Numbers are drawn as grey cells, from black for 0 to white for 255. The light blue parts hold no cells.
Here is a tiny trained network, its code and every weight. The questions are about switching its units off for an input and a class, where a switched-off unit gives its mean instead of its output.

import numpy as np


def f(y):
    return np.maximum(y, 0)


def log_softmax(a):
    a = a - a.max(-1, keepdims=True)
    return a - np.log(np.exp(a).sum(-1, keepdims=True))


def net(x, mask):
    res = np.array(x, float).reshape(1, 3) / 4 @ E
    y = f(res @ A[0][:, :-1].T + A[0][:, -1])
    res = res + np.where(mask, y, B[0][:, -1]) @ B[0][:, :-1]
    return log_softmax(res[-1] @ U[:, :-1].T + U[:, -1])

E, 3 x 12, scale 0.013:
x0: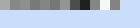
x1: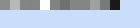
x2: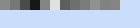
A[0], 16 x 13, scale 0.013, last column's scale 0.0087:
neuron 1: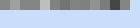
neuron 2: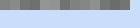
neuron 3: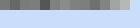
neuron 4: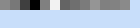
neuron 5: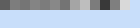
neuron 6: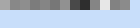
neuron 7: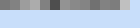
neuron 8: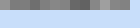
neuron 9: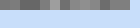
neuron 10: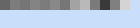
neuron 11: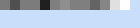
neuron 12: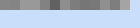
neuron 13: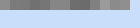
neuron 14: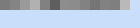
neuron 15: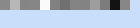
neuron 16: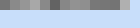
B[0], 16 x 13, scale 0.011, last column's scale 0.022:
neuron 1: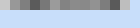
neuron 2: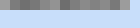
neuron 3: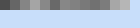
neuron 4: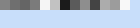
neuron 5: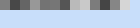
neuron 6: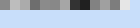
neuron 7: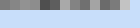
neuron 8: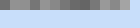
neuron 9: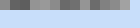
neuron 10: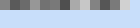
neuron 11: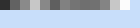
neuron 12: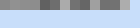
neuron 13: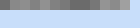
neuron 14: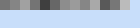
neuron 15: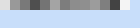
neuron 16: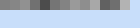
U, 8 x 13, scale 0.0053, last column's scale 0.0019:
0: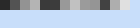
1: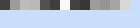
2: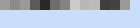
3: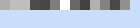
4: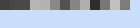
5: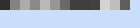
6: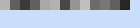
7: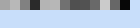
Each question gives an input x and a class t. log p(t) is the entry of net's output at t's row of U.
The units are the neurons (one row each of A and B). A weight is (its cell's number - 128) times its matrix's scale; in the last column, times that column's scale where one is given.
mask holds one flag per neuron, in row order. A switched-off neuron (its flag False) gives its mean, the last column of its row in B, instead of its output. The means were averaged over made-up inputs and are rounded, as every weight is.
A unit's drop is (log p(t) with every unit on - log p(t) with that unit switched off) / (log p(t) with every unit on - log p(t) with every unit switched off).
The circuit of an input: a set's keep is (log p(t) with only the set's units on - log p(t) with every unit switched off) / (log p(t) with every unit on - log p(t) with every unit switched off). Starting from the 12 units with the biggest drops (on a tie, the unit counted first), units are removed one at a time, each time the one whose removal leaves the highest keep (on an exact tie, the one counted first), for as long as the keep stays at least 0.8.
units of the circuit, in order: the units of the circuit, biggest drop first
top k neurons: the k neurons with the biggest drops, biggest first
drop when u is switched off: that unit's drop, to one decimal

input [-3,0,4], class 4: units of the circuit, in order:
[neuron 15]
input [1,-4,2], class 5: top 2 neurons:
[neuron 5; neuron 10]
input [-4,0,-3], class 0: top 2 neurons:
[neuron 15; neuron 1]
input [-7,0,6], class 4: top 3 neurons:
[neuron 15; neuron 1; neuron 4]
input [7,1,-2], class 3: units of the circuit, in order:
[neuron 11; neuron 4]
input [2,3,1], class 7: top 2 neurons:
[neuron 7; neuron 14]
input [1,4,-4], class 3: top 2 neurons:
[neuron 5; neuron 10]
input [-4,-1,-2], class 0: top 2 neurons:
[neuron 4; neuron 15]
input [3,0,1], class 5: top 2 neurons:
[neuron 15; neuron 1]
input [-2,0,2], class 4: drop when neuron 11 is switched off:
-0.1
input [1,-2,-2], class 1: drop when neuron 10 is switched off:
0.2
